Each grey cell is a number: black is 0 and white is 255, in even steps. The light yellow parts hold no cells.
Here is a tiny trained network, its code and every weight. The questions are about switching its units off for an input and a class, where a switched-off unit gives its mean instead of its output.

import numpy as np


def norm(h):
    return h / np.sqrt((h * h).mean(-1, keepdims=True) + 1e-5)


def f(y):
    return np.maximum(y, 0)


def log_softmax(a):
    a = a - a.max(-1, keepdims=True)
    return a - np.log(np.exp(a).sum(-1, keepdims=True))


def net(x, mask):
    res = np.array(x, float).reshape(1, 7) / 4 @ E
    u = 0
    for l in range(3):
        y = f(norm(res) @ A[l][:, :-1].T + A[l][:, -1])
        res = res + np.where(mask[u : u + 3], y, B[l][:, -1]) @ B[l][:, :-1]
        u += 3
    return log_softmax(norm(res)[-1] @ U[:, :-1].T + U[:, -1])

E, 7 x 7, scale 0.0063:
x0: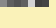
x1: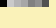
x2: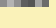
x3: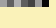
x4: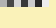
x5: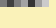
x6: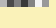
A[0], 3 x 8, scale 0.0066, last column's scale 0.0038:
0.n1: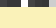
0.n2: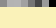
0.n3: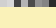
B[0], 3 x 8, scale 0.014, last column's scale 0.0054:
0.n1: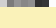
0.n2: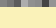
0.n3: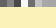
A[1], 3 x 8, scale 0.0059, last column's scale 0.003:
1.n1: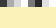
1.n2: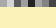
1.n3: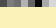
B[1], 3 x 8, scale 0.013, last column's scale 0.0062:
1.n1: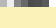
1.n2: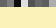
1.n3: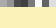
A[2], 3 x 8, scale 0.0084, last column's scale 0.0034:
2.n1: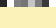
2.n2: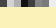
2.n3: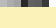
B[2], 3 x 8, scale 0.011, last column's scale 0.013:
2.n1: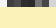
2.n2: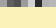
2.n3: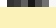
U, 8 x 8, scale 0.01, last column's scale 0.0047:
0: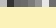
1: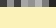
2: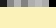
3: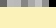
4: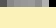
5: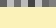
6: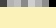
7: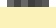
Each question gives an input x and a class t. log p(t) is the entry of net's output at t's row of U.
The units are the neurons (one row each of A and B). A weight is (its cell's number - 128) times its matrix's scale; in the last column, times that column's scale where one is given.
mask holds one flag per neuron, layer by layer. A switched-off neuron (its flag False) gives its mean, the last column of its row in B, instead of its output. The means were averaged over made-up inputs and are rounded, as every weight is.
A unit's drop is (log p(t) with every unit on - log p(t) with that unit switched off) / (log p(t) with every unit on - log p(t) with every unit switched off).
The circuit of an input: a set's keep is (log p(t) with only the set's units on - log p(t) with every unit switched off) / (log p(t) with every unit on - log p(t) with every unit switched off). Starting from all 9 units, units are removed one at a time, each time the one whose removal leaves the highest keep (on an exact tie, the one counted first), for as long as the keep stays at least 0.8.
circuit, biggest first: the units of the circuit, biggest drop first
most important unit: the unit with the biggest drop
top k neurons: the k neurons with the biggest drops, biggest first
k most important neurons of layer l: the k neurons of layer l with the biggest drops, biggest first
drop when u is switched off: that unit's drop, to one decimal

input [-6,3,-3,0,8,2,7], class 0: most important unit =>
0.n1
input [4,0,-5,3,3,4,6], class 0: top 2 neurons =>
(1.n1, 0.n1)
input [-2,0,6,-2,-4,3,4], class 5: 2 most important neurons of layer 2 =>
(2.n3, 2.n1)
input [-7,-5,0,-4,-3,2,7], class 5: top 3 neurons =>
(2.n3, 2.n1, 2.n2)
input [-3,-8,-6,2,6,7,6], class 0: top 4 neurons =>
(1.n1, 2.n3, 0.n1, 2.n1)
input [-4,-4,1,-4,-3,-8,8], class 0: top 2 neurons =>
(1.n1, 0.n1)
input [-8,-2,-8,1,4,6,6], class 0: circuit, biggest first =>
(2.n3, 0.n1, 2.n1)
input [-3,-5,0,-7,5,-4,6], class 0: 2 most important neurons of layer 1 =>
(1.n1, 1.n3)
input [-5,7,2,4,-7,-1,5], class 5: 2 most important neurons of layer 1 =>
(1.n2, 1.n1)
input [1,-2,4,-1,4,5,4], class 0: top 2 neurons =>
(1.n1, 0.n1)
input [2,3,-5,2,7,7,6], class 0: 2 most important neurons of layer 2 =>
(2.n1, 2.n3)
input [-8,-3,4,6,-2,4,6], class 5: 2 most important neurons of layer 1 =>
(1.n1, 1.n2)
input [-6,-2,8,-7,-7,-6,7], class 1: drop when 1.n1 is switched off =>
0.1
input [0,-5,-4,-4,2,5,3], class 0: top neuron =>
(2.n3)
